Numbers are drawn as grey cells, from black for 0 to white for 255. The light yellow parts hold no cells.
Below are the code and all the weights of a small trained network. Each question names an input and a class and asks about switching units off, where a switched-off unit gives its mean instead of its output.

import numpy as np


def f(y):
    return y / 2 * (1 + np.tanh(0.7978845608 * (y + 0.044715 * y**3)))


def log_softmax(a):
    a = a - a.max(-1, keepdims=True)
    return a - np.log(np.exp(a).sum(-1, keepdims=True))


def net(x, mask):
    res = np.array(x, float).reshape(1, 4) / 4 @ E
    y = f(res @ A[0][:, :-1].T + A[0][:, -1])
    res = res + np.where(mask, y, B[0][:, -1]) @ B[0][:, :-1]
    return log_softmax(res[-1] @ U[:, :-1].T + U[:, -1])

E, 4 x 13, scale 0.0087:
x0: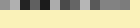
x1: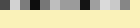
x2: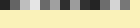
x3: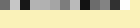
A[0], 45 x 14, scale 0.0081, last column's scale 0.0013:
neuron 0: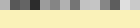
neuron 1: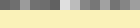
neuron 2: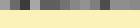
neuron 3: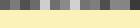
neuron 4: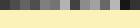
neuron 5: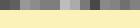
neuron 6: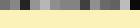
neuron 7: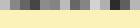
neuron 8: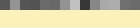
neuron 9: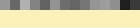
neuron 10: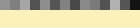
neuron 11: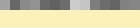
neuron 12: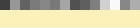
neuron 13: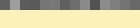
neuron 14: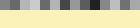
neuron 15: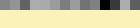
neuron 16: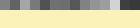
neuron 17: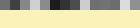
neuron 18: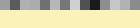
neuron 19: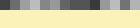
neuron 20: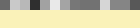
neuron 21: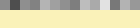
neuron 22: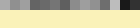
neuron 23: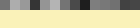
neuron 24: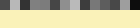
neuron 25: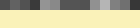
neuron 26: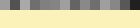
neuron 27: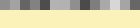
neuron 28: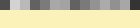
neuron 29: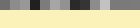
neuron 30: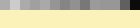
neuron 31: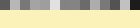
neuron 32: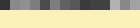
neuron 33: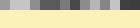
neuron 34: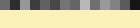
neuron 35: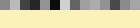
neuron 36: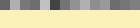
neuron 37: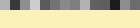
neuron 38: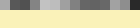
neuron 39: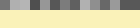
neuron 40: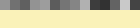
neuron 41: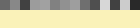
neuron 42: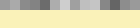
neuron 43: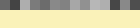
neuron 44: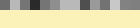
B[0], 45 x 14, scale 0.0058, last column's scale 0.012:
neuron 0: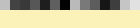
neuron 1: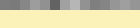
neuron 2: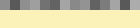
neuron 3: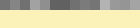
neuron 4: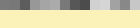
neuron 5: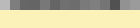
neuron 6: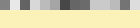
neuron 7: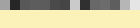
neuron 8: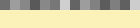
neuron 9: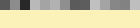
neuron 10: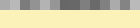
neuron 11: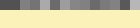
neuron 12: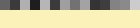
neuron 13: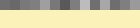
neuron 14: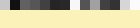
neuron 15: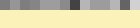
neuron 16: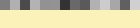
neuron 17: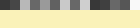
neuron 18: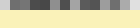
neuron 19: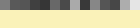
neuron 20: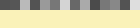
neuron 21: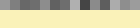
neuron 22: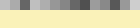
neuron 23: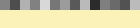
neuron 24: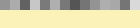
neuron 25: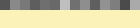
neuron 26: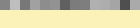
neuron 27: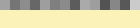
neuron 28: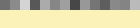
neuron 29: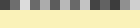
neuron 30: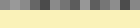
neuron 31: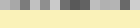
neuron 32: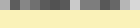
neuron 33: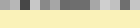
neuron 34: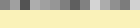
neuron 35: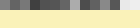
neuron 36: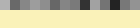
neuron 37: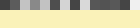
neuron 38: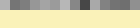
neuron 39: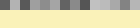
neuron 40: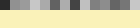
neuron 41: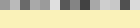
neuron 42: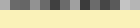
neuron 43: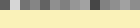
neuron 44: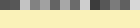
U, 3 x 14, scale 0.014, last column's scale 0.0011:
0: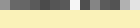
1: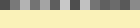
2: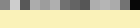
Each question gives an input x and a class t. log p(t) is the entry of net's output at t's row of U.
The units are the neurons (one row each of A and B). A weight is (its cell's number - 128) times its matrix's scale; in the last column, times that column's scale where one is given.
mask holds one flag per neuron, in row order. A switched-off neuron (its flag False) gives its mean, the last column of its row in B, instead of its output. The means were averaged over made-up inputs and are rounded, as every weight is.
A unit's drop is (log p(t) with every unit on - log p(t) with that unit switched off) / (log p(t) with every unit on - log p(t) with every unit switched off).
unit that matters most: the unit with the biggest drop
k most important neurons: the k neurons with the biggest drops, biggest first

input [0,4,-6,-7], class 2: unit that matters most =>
neuron 14
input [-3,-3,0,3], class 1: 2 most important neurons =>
neuron 16; neuron 33
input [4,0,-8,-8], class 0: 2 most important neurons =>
neuron 0; neuron 7
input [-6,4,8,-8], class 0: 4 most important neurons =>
neuron 14; neuron 19; neuron 32; neuron 12
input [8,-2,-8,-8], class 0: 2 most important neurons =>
neuron 0; neuron 7
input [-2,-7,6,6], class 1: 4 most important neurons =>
neuron 17; neuron 37; neuron 40; neuron 15
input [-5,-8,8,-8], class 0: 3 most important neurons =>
neuron 14; neuron 19; neuron 18
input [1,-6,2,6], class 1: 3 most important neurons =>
neuron 17; neuron 37; neuron 40
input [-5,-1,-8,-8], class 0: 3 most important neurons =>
neuron 0; neuron 7; neuron 35
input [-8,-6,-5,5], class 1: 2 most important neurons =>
neuron 37; neuron 14
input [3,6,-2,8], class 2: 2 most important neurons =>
neuron 41; neuron 6
